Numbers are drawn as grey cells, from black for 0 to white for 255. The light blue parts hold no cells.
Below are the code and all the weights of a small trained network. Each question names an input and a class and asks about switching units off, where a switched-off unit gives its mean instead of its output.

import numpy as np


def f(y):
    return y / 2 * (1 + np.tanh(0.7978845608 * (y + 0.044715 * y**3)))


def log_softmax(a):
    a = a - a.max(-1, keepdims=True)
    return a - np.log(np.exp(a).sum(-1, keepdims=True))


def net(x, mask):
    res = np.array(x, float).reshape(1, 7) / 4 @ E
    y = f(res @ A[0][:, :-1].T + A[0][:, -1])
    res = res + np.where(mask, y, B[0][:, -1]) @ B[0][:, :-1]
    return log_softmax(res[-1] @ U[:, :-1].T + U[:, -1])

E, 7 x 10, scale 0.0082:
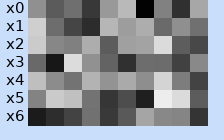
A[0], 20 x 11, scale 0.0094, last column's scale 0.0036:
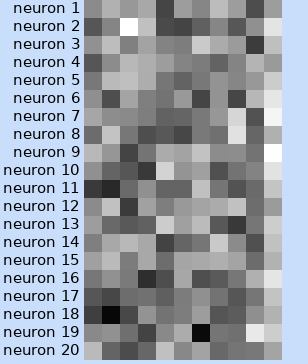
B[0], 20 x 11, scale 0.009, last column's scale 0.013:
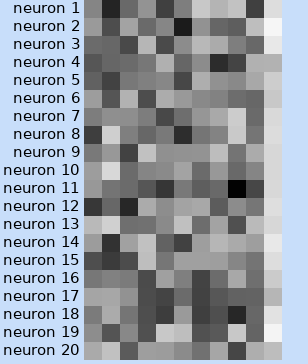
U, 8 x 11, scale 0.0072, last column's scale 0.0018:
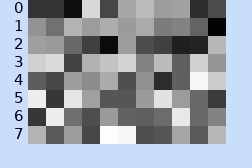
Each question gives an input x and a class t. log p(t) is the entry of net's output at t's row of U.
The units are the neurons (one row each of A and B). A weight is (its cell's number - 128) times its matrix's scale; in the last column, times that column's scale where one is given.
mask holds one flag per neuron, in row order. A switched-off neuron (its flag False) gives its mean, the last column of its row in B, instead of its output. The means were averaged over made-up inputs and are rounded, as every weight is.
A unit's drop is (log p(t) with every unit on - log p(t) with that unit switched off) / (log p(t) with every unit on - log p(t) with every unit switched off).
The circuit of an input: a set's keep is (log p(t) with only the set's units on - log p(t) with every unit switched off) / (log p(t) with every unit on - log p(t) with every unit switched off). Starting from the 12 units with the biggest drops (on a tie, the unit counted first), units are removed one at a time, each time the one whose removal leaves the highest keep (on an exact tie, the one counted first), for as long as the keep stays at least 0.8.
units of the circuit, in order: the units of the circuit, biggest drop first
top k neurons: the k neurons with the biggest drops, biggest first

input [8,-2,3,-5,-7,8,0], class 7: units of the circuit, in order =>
(neuron 19)
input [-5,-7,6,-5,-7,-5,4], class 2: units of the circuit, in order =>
(neuron 11; neuron 18)
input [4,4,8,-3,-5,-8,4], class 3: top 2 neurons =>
(neuron 13; neuron 20)
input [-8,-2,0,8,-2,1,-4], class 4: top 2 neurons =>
(neuron 4; neuron 2)
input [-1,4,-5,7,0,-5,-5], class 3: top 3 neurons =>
(neuron 13; neuron 20; neuron 10)
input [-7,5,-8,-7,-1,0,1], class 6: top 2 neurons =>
(neuron 8; neuron 1)
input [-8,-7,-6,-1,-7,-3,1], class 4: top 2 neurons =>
(neuron 4; neuron 2)
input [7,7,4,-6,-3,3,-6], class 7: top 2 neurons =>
(neuron 19; neuron 16)
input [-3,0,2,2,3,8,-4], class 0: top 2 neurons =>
(neuron 15; neuron 3)
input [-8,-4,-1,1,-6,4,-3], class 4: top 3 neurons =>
(neuron 4; neuron 2; neuron 5)
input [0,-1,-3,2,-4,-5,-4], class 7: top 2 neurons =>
(neuron 19; neuron 3)
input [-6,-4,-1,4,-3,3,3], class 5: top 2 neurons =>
(neuron 14; neuron 12)
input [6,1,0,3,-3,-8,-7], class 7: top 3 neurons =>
(neuron 19; neuron 6; neuron 16)
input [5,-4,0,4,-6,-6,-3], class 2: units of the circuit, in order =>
(neuron 18)
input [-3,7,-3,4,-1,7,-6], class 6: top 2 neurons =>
(neuron 8; neuron 1)
